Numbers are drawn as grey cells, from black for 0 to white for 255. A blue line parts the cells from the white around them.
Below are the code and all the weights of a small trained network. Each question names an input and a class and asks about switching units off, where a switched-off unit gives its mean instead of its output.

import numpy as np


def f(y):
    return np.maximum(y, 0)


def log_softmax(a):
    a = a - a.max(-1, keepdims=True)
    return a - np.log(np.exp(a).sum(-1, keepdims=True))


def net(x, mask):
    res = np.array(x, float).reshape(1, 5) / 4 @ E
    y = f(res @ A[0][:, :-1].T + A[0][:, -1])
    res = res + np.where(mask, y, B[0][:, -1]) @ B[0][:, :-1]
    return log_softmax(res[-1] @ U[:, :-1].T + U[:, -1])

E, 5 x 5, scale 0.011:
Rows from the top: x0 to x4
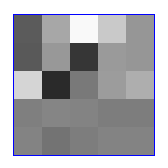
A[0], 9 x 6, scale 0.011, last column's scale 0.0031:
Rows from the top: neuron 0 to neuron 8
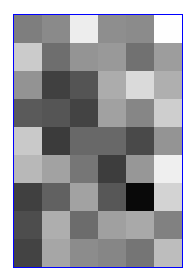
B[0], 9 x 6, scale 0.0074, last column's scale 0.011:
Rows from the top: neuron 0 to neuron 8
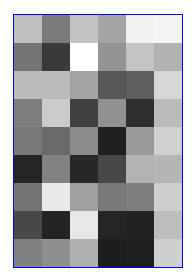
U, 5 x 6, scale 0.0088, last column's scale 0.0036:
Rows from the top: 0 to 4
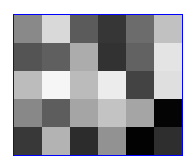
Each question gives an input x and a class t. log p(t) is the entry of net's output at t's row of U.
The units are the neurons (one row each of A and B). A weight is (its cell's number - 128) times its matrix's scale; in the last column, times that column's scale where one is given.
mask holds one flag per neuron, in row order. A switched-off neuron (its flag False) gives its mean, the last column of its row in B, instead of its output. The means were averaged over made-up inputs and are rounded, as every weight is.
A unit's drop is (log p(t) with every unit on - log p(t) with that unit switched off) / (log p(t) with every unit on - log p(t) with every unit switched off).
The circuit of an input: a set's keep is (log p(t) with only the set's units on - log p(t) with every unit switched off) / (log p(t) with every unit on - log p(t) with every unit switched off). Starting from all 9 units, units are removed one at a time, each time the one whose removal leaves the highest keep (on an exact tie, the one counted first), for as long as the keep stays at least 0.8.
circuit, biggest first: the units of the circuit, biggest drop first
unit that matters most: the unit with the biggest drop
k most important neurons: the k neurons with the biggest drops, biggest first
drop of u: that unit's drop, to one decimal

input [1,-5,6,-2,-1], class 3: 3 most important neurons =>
neuron 8; neuron 7; neuron 1
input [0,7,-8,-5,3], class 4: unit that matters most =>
neuron 0
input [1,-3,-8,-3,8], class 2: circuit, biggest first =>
neuron 6; neuron 4
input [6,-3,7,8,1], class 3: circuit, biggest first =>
neuron 1; neuron 0
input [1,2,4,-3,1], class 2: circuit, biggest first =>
neuron 7; neuron 5
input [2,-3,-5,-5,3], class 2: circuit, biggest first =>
neuron 4; neuron 5
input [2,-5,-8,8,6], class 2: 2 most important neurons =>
neuron 6; neuron 4
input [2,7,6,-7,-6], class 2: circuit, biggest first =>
neuron 2; neuron 4
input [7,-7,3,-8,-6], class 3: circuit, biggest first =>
neuron 0; neuron 1
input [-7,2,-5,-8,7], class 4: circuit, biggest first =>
neuron 0; neuron 3
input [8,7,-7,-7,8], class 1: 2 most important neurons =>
neuron 7; neuron 8
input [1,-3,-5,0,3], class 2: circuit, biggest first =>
neuron 4; neuron 6
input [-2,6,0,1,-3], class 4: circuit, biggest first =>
neuron 0; neuron 3; neuron 4
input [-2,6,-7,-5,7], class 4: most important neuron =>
neuron 0
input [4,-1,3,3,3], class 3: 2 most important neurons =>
neuron 6; neuron 3
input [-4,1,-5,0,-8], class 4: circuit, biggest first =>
neuron 0; neuron 4
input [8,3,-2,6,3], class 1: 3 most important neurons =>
neuron 7; neuron 8; neuron 3
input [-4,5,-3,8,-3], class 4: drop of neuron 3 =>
0.1
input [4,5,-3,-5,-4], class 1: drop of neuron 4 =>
-0.1
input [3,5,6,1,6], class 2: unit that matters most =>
neuron 2
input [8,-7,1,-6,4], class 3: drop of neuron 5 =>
-0.1
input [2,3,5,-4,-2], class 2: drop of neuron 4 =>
0.2
